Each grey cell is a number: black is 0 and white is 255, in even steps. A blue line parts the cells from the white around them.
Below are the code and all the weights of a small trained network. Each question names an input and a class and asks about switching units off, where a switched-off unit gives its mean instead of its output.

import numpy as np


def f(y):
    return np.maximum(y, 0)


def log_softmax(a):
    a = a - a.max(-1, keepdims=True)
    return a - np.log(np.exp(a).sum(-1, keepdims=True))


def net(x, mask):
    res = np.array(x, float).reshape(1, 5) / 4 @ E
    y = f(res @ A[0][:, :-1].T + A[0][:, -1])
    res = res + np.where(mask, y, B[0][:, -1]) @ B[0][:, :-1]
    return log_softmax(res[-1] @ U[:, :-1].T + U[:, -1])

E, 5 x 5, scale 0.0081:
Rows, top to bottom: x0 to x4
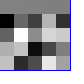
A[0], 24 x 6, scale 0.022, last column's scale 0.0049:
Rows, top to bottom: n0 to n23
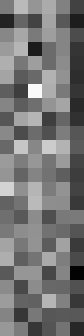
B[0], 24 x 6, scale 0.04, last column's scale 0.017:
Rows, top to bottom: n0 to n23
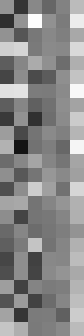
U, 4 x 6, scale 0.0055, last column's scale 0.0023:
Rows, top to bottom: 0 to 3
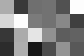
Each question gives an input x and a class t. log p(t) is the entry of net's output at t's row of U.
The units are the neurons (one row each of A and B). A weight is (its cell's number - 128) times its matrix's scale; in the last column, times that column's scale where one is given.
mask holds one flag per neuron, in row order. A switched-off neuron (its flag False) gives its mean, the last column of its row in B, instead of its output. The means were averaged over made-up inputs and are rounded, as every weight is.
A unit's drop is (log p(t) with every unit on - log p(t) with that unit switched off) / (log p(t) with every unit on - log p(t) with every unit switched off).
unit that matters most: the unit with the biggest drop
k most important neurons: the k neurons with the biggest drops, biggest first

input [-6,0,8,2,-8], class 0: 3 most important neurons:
[n10; n0; n5]
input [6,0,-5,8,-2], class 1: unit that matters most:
n3
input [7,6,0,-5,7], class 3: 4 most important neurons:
[n21; n5; n13; n18]
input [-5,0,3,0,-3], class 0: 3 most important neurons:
[n5; n21; n18]
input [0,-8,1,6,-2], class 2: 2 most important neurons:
[n13; n6]
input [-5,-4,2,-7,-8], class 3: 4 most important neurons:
[n8; n19; n3; n23]
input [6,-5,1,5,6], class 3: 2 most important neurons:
[n6; n1]
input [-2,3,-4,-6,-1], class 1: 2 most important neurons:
[n6; n10]
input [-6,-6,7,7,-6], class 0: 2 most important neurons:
[n10; n6]
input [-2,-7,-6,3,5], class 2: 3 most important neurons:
[n13; n10; n17]
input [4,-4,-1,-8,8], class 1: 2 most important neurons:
[n6; n8]
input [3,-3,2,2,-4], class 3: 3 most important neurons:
[n1; n6; n8]
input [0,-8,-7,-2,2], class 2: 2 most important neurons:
[n13; n10]
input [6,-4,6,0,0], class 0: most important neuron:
[n10]
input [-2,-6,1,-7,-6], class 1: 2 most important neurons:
[n6; n1]
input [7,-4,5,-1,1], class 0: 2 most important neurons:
[n1; n10]
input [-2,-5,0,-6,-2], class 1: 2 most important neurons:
[n6; n1]
